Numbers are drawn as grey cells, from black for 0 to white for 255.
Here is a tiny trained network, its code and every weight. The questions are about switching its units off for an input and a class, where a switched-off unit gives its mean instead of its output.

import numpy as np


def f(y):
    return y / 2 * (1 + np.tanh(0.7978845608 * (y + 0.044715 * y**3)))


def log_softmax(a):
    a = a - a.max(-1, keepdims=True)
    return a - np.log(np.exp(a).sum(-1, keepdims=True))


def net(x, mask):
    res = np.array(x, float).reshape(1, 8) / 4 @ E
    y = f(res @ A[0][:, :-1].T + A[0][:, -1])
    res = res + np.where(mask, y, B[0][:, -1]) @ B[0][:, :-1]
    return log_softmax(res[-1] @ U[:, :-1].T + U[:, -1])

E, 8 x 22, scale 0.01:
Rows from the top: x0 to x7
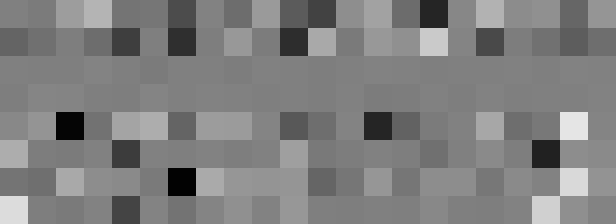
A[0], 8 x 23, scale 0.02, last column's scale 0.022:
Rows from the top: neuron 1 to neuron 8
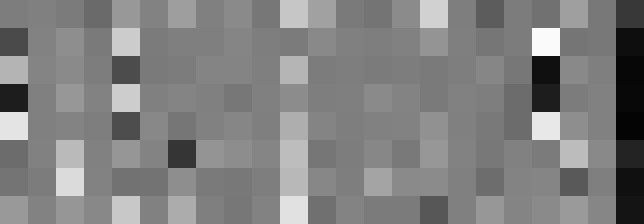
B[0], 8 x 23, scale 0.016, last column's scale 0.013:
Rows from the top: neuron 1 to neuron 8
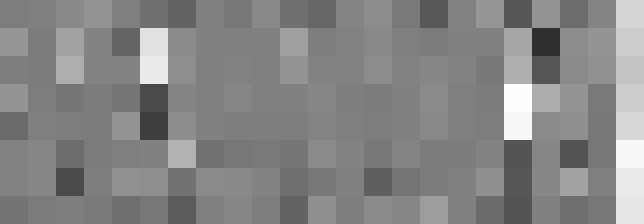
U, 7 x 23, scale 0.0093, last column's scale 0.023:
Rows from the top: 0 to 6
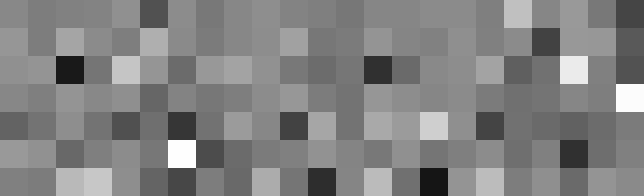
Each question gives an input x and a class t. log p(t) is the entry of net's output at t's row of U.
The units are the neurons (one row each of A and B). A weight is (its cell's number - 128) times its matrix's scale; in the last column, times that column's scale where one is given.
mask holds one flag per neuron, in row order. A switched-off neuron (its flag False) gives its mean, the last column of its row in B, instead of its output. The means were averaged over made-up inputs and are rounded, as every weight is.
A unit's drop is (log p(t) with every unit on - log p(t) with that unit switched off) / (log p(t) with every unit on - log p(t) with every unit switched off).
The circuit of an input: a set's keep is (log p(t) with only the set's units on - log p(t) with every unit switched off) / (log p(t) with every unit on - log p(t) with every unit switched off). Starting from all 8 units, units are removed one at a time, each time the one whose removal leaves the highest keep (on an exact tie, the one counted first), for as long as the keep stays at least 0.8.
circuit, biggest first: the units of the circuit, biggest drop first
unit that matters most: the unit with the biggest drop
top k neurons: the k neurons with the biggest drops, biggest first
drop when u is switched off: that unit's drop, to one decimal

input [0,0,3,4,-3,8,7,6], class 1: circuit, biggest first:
(neuron 3)
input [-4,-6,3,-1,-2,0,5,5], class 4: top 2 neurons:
(neuron 8; neuron 4)
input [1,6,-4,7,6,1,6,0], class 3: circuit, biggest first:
(neuron 7; neuron 8)
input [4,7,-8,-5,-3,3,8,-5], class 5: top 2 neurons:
(neuron 6; neuron 8)
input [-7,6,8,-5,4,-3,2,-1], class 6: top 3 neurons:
(neuron 1; neuron 8; neuron 7)
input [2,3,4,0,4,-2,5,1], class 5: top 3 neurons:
(neuron 6; neuron 7; neuron 8)
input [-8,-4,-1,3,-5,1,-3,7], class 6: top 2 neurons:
(neuron 1; neuron 4)
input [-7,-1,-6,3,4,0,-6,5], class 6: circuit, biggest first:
(neuron 1; neuron 6)
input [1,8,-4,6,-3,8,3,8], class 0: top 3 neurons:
(neuron 5; neuron 2; neuron 8)
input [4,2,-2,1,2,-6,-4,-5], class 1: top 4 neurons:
(neuron 2; neuron 6; neuron 1; neuron 5)
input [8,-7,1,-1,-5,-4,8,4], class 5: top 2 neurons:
(neuron 6; neuron 1)
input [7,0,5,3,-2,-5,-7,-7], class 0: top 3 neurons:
(neuron 4; neuron 6; neuron 1)
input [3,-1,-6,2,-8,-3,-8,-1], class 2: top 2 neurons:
(neuron 7; neuron 6)
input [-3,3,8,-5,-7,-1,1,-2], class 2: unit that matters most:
neuron 7
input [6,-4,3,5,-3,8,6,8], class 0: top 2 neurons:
(neuron 5; neuron 2)
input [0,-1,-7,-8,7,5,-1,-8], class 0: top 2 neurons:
(neuron 4; neuron 7)
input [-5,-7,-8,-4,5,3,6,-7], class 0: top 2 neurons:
(neuron 4; neuron 7)
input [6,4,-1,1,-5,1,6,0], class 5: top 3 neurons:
(neuron 6; neuron 1; neuron 8)
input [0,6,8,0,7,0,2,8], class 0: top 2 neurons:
(neuron 5; neuron 7)
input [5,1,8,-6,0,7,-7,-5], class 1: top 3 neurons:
(neuron 3; neuron 6; neuron 1)
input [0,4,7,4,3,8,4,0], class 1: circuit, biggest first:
(neuron 3)
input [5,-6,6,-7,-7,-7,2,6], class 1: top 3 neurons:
(neuron 2; neuron 4; neuron 1)
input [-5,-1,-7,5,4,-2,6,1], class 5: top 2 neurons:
(neuron 6; neuron 7)
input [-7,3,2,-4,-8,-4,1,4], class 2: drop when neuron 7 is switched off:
1.1
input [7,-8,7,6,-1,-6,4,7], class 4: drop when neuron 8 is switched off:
1.0
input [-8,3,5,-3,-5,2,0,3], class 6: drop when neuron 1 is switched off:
0.8
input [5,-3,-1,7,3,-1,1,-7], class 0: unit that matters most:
neuron 4
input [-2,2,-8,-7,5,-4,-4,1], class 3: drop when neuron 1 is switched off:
-0.2
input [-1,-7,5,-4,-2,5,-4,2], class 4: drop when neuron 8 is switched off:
0.8
